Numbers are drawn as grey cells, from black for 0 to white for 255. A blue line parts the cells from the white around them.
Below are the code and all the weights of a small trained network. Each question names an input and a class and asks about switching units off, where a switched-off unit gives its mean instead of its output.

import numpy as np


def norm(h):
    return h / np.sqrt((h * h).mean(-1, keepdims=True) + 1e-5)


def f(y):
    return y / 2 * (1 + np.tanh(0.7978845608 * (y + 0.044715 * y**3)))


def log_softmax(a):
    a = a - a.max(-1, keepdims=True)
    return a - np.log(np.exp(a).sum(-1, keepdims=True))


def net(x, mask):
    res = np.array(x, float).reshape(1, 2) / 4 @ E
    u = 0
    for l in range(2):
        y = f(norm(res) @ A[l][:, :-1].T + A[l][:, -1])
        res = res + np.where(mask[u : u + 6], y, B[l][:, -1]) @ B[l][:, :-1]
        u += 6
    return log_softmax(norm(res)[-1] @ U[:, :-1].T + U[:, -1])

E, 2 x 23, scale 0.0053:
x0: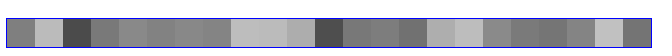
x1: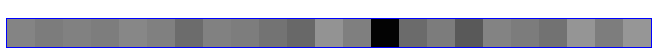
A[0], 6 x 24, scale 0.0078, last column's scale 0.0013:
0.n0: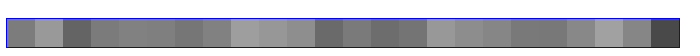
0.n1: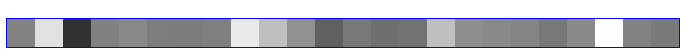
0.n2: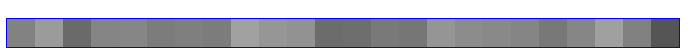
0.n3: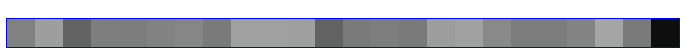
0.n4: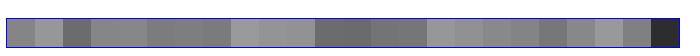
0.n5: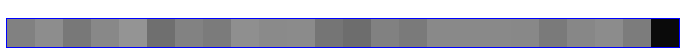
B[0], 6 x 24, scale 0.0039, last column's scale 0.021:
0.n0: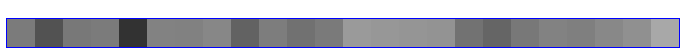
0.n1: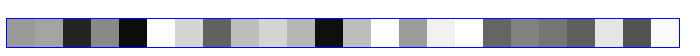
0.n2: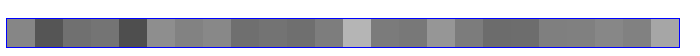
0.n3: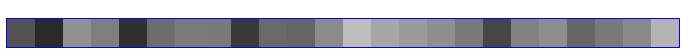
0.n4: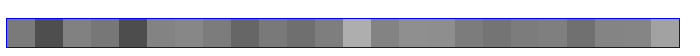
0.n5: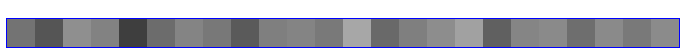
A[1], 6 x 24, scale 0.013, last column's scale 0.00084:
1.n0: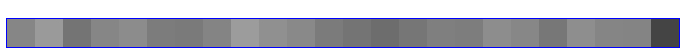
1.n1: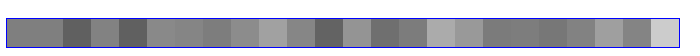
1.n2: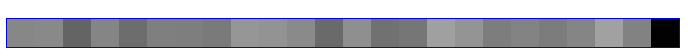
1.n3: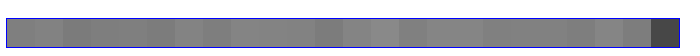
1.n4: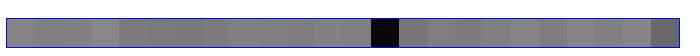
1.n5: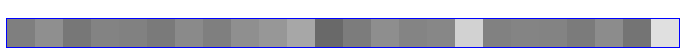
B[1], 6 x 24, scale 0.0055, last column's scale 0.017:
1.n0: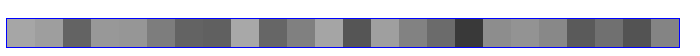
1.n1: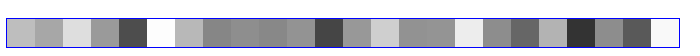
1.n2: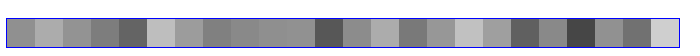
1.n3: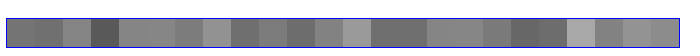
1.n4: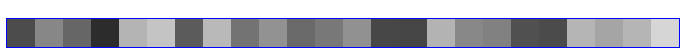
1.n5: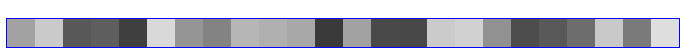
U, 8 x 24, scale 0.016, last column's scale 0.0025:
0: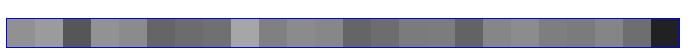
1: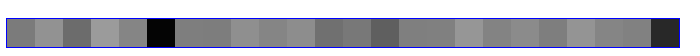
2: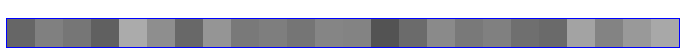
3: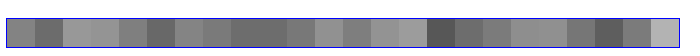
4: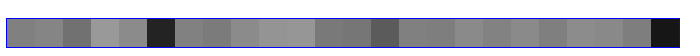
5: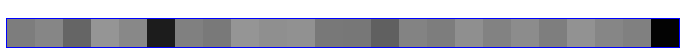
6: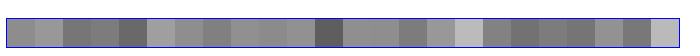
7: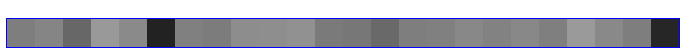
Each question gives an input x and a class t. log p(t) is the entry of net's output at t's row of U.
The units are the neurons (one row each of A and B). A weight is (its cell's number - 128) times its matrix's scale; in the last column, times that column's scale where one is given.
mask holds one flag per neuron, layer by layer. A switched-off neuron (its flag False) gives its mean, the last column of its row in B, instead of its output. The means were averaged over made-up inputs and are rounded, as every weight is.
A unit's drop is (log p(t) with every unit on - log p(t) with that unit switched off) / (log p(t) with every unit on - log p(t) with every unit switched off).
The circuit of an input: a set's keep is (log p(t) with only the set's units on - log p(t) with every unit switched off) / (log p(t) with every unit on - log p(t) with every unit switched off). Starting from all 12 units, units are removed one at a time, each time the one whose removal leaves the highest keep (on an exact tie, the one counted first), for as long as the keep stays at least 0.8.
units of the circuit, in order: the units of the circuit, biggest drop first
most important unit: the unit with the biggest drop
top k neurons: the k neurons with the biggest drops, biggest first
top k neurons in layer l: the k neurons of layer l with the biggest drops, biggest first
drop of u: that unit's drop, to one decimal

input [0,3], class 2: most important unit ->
0.n1
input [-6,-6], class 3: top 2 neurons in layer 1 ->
(1.n5; 1.n4)
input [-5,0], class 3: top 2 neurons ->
(0.n1; 1.n5)
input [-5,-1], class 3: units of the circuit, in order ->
(0.n1; 1.n5; 1.n4; 1.n1)
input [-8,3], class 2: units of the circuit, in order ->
(0.n1; 1.n1)
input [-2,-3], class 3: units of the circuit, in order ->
(1.n5; 0.n1; 1.n4; 1.n1)
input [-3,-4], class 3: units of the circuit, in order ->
(1.n5; 0.n1; 1.n4; 1.n1)
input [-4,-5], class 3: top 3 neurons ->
(1.n5; 0.n1; 1.n4)
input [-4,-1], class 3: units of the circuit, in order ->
(1.n5; 0.n1; 1.n4; 1.n1)
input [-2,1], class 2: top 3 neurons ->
(0.n1; 0.n3; 1.n1)
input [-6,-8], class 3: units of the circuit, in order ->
(0.n1; 1.n5; 1.n1)
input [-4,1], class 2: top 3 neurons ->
(0.n1; 0.n3; 1.n1)
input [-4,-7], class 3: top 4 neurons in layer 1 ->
(1.n5; 1.n4; 1.n1; 1.n2)
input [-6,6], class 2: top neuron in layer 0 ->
(0.n1)
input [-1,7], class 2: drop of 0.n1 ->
1.2
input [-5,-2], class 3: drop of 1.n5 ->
1.0
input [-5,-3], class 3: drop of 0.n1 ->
1.0
